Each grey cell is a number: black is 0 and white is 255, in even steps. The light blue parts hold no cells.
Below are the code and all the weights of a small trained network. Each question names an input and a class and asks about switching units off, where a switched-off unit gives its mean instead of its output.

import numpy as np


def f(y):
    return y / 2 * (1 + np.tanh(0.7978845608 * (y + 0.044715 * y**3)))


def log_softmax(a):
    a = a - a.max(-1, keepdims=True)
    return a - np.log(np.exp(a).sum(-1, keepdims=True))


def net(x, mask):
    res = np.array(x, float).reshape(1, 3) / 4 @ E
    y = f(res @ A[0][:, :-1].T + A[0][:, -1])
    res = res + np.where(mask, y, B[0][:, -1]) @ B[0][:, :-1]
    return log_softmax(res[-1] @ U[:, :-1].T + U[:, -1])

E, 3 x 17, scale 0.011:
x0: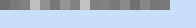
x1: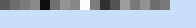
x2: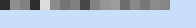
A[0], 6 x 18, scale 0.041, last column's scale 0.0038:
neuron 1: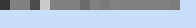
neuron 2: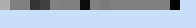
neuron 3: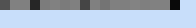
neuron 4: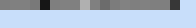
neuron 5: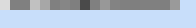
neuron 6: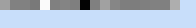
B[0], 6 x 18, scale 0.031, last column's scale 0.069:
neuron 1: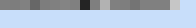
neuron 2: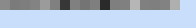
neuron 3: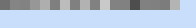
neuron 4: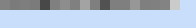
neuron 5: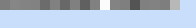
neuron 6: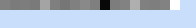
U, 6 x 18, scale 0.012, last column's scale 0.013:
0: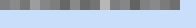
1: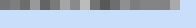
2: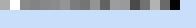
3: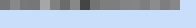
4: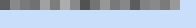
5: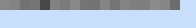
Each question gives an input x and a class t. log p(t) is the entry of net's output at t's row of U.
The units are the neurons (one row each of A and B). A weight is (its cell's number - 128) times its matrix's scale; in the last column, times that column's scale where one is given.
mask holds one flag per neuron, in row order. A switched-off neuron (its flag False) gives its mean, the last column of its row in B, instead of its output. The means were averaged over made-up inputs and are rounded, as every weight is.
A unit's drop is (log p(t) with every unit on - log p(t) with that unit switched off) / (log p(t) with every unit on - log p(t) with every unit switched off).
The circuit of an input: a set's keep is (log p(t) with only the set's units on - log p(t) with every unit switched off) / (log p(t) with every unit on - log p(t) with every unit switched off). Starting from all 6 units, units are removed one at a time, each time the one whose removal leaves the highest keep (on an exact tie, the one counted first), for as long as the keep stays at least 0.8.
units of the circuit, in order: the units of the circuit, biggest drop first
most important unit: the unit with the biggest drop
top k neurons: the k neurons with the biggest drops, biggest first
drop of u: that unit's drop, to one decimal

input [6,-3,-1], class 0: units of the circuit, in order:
[neuron 6; neuron 5]
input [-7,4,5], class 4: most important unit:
neuron 3
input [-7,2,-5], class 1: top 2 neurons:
[neuron 1; neuron 5]
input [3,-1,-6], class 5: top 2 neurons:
[neuron 6; neuron 3]
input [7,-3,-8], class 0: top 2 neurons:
[neuron 5; neuron 6]
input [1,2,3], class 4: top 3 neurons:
[neuron 6; neuron 2; neuron 5]
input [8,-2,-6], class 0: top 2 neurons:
[neuron 6; neuron 5]
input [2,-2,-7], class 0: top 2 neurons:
[neuron 6; neuron 5]
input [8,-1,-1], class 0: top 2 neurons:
[neuron 6; neuron 4]
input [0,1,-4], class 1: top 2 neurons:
[neuron 1; neuron 5]
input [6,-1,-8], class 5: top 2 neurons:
[neuron 6; neuron 4]
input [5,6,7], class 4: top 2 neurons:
[neuron 6; neuron 2]
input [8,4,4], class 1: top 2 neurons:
[neuron 5; neuron 1]
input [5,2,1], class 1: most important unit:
neuron 1
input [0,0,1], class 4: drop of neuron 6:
1.1
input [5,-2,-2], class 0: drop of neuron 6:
0.7
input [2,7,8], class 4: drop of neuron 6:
0.0
